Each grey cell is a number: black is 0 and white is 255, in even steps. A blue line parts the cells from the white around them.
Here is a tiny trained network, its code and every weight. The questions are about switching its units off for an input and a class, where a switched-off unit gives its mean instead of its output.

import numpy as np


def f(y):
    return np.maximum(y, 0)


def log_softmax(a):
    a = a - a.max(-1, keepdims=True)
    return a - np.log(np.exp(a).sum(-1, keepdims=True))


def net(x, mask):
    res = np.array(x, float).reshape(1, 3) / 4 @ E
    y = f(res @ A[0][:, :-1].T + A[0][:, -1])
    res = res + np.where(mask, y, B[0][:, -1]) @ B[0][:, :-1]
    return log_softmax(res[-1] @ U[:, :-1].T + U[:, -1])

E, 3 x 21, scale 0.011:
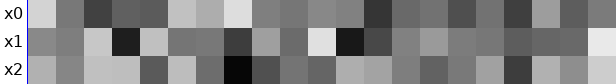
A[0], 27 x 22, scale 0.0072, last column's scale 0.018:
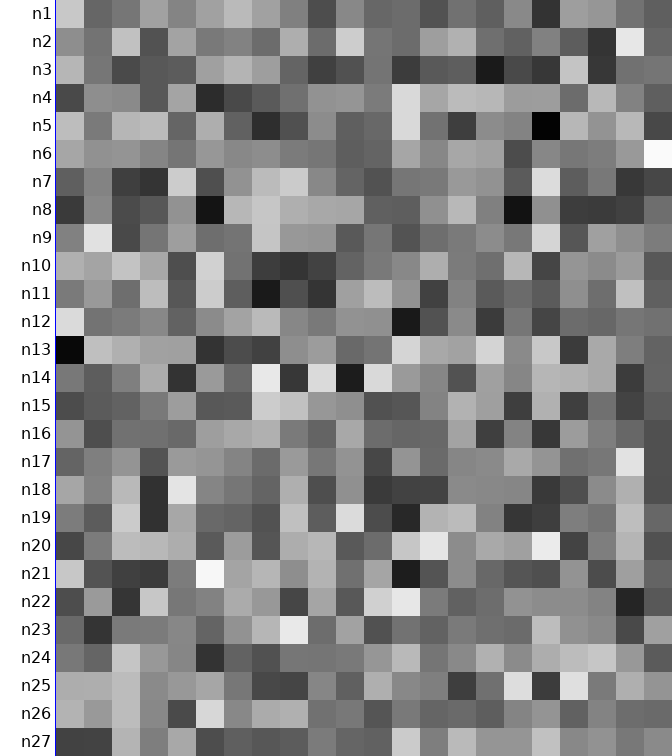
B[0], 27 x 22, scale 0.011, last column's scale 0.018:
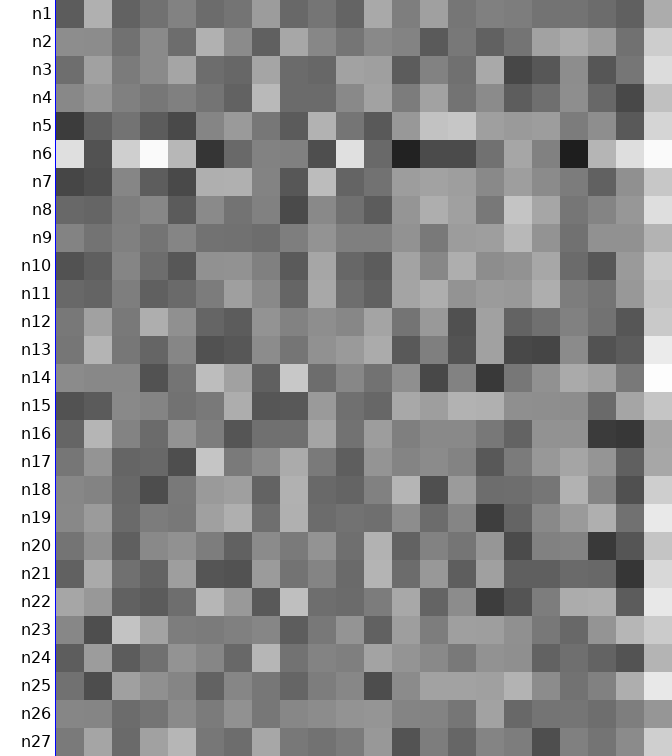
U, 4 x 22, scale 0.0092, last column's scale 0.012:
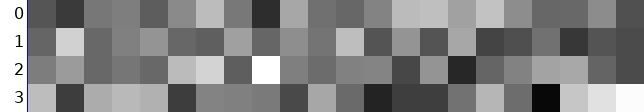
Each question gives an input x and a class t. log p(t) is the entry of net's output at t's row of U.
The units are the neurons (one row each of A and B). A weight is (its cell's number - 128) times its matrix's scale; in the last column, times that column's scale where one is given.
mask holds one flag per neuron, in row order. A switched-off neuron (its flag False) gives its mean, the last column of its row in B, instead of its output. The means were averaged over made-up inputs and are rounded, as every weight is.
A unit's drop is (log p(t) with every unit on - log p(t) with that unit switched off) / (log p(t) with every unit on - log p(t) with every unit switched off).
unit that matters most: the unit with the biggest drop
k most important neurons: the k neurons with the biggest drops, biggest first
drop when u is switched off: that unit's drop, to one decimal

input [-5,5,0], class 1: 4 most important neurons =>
n14; n13; n22; n4
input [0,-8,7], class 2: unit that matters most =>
n14
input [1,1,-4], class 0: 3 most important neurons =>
n7; n8; n15
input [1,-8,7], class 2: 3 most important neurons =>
n14; n22; n8
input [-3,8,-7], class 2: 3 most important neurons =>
n19; n18; n2
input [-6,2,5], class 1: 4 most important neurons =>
n13; n20; n27; n8
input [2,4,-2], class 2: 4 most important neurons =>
n19; n18; n25; n2
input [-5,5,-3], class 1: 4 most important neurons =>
n14; n13; n22; n4
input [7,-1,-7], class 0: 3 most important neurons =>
n8; n7; n15
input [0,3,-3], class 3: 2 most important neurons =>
n5; n22
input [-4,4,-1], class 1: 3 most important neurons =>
n14; n22; n13
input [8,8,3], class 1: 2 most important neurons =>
n21; n3
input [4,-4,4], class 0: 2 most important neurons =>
n13; n25
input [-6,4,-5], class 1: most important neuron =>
n13
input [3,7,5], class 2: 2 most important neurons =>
n19; n18
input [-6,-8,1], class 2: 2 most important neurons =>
n14; n22
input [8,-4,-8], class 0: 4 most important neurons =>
n8; n7; n15; n23
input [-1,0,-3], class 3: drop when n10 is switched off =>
0.1
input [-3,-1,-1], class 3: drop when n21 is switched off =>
0.2
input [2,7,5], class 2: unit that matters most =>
n19
